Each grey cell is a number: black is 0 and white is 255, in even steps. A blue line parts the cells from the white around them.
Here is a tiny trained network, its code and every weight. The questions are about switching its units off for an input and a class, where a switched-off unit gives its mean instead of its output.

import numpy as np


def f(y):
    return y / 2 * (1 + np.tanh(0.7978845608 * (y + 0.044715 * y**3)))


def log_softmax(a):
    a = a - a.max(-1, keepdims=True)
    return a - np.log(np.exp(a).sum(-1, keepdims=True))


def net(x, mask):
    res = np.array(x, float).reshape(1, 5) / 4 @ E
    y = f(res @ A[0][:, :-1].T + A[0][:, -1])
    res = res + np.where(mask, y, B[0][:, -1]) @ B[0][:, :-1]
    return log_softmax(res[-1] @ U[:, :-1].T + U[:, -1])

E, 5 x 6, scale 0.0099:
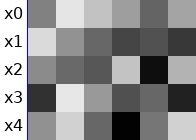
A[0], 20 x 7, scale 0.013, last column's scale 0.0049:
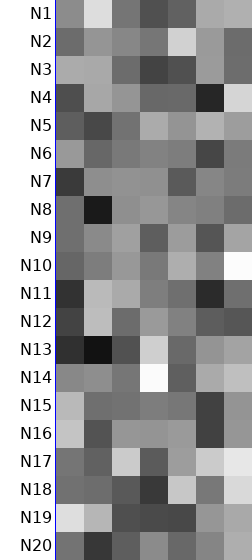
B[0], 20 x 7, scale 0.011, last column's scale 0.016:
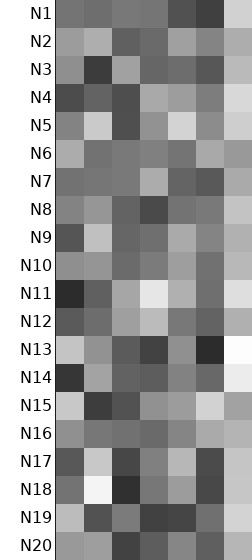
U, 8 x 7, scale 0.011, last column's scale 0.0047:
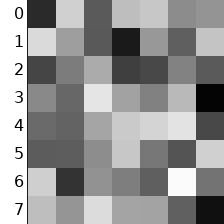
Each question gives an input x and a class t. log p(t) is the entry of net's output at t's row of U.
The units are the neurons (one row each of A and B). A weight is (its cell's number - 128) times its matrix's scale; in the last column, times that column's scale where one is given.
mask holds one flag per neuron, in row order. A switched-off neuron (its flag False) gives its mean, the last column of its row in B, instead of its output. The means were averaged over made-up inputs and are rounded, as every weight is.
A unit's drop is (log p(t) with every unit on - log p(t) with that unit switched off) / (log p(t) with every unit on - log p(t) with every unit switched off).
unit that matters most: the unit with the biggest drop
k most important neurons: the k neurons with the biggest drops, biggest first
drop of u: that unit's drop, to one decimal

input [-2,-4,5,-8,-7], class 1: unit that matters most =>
N13
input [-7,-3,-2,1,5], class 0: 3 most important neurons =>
[N13, N19, N18]
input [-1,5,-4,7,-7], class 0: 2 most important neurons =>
[N9, N4]
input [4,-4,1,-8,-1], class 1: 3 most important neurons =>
[N13, N11, N4]
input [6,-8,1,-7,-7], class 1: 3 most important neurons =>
[N13, N11, N8]
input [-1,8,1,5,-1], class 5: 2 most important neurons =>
[N11, N4]
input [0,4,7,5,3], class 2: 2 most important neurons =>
[N19, N13]
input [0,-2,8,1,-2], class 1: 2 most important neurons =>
[N13, N11]
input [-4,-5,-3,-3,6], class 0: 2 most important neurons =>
[N13, N19]
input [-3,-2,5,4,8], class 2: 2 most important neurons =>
[N13, N5]
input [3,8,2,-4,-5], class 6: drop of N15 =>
0.2
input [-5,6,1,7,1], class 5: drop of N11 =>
0.1
